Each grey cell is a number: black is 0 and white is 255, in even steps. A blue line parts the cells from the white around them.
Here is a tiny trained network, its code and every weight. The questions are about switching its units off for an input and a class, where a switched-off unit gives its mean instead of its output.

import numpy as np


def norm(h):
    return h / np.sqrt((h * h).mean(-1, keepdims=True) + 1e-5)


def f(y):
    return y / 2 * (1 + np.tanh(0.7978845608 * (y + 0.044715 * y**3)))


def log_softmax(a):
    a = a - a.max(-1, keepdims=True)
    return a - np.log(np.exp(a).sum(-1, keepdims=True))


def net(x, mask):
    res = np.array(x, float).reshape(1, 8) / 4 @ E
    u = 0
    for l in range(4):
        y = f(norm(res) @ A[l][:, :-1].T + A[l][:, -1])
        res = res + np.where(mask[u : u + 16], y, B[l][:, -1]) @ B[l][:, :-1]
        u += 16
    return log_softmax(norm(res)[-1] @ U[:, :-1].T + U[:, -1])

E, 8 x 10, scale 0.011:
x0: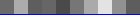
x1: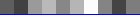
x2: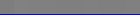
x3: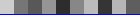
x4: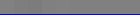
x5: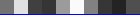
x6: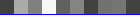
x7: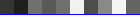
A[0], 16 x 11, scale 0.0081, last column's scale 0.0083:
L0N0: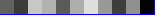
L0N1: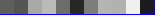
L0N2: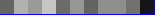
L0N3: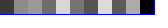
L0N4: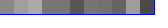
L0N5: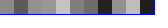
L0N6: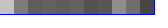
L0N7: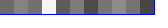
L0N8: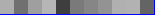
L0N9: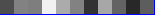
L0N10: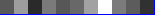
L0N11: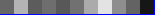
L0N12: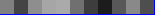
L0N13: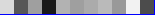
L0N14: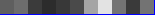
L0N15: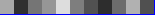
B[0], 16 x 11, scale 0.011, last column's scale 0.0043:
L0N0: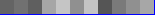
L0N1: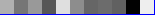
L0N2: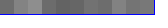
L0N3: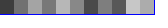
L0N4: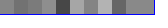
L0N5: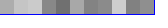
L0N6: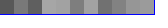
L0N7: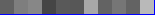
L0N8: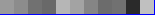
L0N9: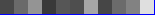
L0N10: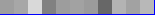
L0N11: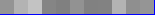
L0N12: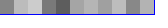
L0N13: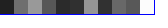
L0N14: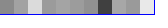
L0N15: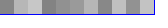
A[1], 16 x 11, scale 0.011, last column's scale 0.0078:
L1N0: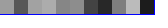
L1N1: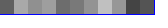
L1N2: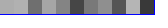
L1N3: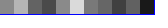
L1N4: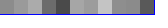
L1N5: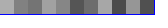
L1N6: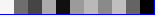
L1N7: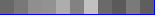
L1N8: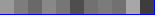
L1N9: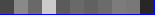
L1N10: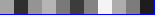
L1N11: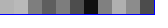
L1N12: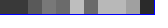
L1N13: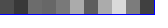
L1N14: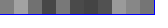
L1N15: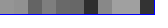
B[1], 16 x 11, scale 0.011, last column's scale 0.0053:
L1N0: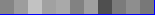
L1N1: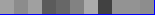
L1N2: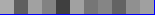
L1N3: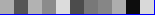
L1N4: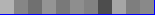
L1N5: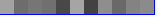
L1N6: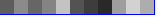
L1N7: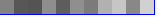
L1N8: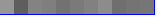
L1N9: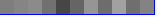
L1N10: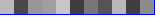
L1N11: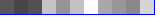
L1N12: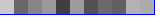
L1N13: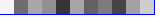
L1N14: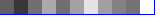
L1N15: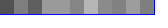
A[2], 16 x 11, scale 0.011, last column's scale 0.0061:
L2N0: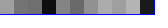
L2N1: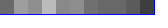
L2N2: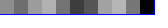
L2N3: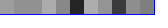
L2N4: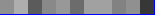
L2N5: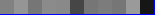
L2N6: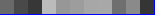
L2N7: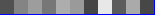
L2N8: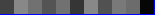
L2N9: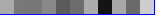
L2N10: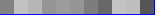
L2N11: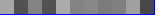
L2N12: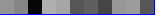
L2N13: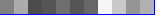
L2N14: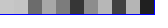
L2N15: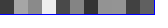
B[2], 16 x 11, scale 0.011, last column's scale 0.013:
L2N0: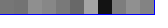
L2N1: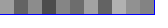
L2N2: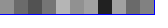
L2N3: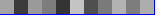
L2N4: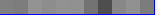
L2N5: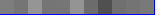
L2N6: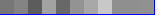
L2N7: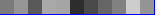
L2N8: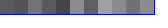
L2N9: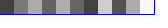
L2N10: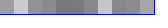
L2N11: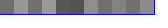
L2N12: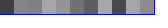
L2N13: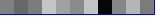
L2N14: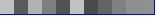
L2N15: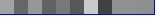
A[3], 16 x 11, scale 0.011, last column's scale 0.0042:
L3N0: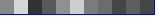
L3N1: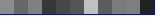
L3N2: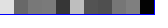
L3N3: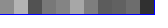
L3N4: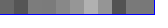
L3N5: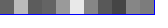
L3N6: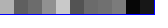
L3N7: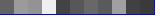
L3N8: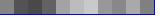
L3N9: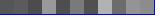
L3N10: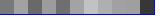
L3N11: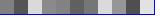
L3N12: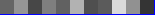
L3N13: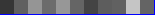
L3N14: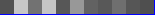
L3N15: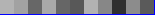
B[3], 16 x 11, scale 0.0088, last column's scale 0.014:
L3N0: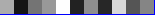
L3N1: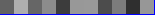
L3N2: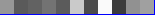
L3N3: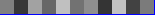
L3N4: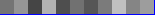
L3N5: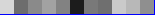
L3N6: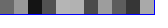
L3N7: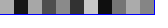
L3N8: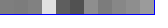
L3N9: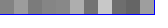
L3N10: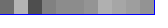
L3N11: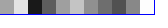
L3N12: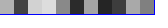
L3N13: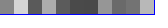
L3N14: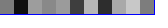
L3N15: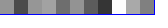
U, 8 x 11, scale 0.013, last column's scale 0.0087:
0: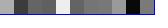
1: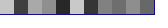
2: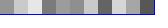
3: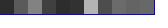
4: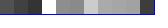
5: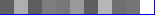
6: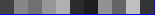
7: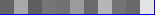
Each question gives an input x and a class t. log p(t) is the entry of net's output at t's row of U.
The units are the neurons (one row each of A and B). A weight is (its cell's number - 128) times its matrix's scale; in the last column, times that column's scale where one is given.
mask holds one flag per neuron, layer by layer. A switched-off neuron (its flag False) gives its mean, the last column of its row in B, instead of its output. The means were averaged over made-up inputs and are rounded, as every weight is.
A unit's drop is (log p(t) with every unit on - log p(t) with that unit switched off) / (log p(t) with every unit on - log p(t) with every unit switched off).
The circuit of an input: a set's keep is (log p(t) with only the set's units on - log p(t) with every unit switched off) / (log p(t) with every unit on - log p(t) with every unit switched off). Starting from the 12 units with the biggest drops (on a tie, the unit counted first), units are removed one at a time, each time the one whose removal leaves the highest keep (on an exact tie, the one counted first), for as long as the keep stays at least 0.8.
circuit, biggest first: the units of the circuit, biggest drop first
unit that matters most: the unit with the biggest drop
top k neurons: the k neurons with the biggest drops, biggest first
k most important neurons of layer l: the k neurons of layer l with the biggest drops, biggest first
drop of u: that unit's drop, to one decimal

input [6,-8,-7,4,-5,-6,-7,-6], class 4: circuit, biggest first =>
[L1N11; L2N13]
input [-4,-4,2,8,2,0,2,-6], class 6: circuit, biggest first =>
[L2N9]
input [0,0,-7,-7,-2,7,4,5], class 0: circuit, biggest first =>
[L2N9; L3N0]
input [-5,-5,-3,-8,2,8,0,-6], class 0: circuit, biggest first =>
[L2N9; L3N0]
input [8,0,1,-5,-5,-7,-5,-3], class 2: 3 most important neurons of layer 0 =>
[L0N14; L0N10; L0N11]
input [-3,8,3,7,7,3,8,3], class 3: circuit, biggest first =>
[L0N7; L3N7]
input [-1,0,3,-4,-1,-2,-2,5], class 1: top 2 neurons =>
[L1N13; L1N12]
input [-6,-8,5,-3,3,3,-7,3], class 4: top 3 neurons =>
[L1N11; L1N14; L0N9]
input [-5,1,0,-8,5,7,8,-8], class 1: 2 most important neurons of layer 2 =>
[L2N3; L2N9]
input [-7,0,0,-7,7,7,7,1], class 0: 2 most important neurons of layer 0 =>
[L0N13; L0N14]
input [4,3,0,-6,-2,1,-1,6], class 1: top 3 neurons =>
[L1N12; L1N13; L2N9]
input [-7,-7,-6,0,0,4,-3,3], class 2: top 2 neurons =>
[L0N15; L0N12]
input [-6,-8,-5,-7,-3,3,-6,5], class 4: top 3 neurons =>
[L1N11; L1N14; L2N9]
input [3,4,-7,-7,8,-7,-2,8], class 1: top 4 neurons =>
[L1N13; L1N12; L1N3; L2N9]
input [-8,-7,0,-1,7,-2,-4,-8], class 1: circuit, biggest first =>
[L2N3]
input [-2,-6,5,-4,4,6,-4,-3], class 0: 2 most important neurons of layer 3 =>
[L3N6; L3N0]
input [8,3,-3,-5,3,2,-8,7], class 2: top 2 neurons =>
[L0N14; L0N10]
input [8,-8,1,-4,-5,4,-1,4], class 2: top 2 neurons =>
[L0N14; L0N10]
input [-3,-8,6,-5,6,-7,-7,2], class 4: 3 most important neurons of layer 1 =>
[L1N11; L1N14; L1N3]
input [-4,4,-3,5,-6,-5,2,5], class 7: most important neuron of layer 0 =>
[L0N8]
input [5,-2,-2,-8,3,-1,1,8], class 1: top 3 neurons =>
[L1N13; L1N12; L2N9]
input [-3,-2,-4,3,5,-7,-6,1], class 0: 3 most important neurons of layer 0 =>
[L0N1; L0N9; L0N7]
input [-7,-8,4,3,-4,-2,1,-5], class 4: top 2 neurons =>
[L1N11; L0N14]
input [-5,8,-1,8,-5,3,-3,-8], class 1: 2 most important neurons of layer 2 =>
[L2N3; L2N14]
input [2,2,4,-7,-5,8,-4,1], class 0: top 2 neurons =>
[L1N3; L2N9]
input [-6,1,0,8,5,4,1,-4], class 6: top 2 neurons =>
[L1N6; L2N9]
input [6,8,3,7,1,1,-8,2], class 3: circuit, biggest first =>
[L0N13]
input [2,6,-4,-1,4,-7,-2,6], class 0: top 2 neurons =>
[L1N10; L0N1]
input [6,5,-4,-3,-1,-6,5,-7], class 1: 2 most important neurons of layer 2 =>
[L2N3; L2N14]
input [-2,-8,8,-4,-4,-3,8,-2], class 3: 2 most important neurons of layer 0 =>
[L0N9; L0N7]
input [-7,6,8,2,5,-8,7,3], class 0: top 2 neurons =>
[L0N1; L0N13]
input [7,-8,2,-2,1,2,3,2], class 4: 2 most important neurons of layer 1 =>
[L1N11; L1N14]
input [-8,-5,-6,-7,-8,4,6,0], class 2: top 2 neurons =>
[L2N9; L0N12]
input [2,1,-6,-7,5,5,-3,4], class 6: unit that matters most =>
L0N3
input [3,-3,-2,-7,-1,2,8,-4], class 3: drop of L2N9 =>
0.2
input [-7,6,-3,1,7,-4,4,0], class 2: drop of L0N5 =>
0.1
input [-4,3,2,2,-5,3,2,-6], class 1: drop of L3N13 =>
0.0
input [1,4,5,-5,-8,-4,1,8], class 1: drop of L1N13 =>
0.1
